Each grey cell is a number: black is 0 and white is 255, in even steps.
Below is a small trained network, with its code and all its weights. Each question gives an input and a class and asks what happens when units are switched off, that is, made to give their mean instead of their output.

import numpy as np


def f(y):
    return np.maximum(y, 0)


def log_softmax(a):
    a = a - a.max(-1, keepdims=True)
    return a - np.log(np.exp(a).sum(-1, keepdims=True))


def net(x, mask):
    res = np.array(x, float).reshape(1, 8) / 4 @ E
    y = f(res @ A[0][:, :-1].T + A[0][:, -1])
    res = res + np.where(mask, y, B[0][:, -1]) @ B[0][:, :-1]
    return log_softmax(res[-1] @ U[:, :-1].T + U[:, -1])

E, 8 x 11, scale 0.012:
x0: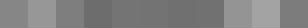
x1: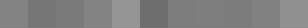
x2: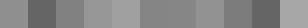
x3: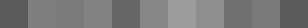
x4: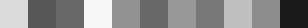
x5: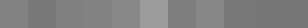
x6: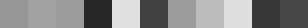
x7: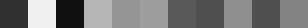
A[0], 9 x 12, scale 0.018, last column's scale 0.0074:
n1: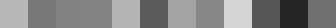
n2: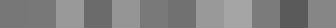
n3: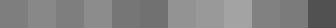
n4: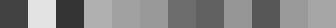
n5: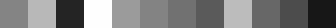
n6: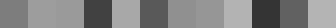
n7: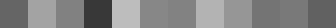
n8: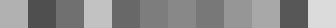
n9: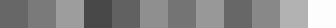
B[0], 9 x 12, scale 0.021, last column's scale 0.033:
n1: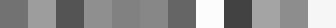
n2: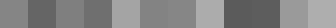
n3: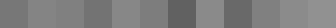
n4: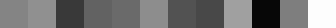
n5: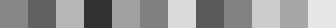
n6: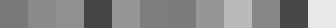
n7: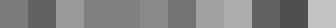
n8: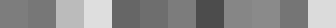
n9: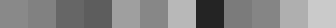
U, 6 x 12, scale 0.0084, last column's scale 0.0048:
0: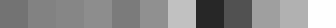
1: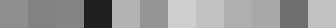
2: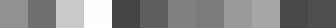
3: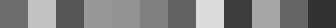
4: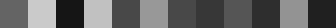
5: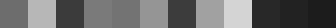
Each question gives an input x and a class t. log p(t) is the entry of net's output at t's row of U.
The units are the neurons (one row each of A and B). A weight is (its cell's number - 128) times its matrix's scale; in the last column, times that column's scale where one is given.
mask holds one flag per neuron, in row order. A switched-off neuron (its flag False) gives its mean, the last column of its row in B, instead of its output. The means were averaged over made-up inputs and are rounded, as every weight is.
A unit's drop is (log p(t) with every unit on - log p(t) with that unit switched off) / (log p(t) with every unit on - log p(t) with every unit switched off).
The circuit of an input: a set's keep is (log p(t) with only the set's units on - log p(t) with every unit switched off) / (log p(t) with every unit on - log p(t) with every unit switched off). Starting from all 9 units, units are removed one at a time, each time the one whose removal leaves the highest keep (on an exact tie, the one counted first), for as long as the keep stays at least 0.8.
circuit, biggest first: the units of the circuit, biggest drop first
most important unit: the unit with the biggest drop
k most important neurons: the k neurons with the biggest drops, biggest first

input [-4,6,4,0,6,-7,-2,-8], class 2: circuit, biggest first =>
[n8]
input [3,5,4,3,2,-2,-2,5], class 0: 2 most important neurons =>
[n5, n6]
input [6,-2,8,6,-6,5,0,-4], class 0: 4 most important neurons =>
[n9, n6, n1, n4]
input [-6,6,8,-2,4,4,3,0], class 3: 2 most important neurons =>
[n1, n9]
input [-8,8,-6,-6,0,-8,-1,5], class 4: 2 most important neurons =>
[n4, n6]
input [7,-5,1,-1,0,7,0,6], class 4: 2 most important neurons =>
[n4, n6]
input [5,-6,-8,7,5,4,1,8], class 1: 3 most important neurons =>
[n5, n9, n1]
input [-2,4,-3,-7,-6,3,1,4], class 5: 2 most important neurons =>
[n7, n8]
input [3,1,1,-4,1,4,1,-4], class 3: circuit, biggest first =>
[n5, n4]
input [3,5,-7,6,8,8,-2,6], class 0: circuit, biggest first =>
[n5, n8]
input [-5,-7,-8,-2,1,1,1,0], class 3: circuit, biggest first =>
[n4, n5]
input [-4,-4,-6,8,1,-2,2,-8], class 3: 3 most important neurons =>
[n5, n4, n1]
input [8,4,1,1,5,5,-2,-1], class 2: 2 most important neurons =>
[n8, n9]
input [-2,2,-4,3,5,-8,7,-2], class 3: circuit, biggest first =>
[n1]
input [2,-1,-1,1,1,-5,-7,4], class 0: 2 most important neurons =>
[n5, n1]
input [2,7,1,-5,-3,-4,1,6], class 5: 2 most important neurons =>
[n4, n8]
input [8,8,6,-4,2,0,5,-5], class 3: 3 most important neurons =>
[n1, n5, n4]
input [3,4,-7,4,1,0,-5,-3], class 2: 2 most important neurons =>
[n4, n5]
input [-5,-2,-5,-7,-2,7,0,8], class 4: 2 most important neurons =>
[n4, n6]
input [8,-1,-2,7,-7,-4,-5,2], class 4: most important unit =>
n5
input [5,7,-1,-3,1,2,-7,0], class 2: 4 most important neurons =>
[n4, n5, n9, n8]
